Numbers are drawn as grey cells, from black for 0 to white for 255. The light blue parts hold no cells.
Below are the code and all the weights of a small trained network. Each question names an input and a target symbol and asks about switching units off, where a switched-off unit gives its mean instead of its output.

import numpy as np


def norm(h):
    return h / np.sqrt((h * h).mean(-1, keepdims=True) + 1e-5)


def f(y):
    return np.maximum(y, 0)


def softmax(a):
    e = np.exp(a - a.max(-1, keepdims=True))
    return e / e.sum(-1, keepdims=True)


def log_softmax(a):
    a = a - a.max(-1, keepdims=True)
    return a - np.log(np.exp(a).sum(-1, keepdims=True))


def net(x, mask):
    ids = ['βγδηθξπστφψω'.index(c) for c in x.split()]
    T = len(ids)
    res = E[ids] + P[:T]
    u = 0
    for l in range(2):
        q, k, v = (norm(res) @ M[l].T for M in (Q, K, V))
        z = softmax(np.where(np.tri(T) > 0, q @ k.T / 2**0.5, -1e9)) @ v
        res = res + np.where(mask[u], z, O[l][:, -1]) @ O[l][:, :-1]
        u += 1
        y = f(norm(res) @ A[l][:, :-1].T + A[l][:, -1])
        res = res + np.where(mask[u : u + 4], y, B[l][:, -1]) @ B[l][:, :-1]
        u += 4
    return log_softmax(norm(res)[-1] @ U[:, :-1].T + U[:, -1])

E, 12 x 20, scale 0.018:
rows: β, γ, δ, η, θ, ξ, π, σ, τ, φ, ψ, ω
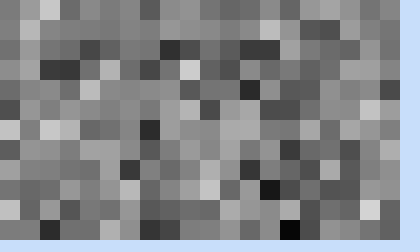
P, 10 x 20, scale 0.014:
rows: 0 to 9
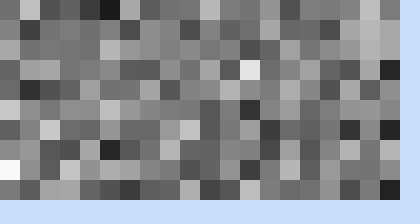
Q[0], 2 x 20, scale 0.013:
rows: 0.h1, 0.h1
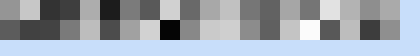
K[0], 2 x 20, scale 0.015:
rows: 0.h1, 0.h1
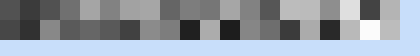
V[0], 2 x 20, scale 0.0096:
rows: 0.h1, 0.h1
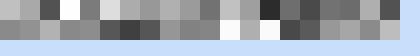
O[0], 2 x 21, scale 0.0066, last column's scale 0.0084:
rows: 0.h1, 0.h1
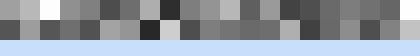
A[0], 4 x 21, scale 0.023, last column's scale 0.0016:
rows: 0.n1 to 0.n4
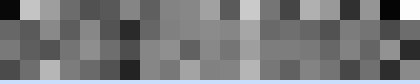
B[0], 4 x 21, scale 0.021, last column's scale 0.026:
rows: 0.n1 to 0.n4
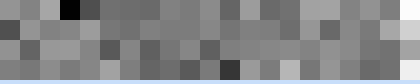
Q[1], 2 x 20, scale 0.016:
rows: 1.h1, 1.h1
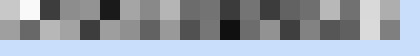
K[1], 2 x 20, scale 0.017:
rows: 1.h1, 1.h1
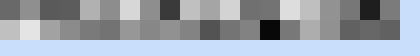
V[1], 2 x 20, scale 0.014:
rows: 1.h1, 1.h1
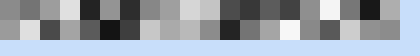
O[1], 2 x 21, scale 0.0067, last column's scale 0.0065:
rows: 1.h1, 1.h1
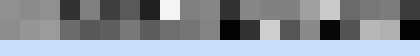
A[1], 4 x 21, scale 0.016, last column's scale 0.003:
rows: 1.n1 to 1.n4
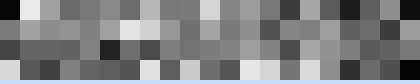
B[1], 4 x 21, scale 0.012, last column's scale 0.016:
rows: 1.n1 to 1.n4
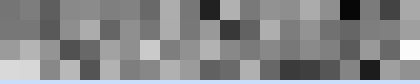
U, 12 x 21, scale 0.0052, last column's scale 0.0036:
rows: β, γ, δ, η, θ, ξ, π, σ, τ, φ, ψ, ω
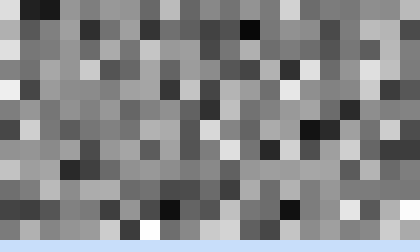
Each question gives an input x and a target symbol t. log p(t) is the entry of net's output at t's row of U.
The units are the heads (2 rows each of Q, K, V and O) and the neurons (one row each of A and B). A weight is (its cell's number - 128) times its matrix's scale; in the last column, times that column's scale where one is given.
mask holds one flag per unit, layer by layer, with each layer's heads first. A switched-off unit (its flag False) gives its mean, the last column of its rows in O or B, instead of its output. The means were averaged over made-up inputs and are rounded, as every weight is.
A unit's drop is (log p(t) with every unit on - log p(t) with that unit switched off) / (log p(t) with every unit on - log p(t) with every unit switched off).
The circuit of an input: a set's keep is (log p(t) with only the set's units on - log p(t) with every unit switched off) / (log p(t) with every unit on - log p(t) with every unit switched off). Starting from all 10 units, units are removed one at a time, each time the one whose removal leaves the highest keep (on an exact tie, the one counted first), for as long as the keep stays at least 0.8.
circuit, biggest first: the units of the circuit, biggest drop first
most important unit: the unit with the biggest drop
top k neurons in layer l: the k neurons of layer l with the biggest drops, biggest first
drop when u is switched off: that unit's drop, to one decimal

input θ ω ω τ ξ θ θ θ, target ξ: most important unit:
1.n1
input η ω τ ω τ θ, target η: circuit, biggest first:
[0.n1, 0.n4, 0.h1]
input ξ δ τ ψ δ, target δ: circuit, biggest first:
[0.h1, 1.n4, 0.n4, 0.n1]
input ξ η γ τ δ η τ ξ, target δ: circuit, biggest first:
[0.h1, 1.n4, 0.n1, 0.n2]
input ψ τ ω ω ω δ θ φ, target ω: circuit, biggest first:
[0.n4, 0.n1, 1.h1]
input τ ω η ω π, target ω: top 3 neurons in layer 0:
[0.n4, 0.n1, 0.n2]
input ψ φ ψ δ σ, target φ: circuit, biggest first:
[0.h1, 0.n4, 0.n1]
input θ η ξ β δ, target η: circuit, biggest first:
[0.n4, 0.n1, 0.h1, 1.h1]
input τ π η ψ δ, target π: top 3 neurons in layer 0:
[0.n1, 0.n4, 0.n3]
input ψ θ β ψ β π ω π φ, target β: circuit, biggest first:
[0.n1, 1.n2, 0.n2]
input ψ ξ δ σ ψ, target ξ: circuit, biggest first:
[1.n1, 0.n4, 0.n1, 0.n2]
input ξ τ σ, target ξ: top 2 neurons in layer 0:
[0.n4, 0.n3]
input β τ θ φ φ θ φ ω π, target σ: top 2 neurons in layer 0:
[0.n1, 0.n2]
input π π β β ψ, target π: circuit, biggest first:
[0.h1, 0.n1, 0.n4]
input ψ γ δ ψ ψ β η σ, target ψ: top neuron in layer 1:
[1.n3]
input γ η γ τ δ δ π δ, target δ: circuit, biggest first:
[0.h1, 1.n4, 0.n1, 0.n4]
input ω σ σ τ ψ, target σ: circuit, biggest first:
[0.h1, 0.n1, 0.n4, 1.h1]
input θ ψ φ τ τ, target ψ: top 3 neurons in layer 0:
[0.n1, 0.n4, 0.n3]
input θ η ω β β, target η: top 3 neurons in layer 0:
[0.n4, 0.n1, 0.n3]
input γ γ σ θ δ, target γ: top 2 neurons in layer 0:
[0.n1, 0.n4]
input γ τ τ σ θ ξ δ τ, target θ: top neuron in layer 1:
[1.n3]
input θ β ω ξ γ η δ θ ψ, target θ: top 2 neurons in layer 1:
[1.n3, 1.n4]
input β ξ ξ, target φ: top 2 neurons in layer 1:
[1.n3, 1.n2]
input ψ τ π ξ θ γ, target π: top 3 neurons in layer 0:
[0.n2, 0.n1, 0.n4]
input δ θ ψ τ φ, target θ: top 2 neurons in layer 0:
[0.n3, 0.n1]
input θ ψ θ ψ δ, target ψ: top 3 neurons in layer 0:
[0.n1, 0.n4, 0.n3]
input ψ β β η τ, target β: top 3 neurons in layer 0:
[0.n1, 0.n2, 0.n4]
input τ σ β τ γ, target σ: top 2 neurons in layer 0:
[0.n1, 0.n4]
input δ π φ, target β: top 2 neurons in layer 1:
[1.n2, 1.n3]
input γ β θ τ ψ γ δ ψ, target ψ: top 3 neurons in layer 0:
[0.n1, 0.n4, 0.n3]
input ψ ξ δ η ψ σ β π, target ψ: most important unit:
1.h1
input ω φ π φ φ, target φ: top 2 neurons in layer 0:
[0.n4, 0.n1]
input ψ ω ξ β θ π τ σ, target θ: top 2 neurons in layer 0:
[0.n3, 0.n1]
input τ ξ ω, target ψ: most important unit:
0.n2
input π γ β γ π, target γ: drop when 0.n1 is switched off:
1.0
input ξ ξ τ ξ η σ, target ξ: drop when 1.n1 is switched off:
0.3
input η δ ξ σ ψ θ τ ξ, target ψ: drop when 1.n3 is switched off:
0.2
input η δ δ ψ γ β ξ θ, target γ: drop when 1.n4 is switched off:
0.0
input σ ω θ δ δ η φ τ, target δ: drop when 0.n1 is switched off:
0.2
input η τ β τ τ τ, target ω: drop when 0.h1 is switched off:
0.4
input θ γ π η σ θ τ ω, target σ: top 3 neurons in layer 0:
[0.n1, 0.n4, 0.n3]
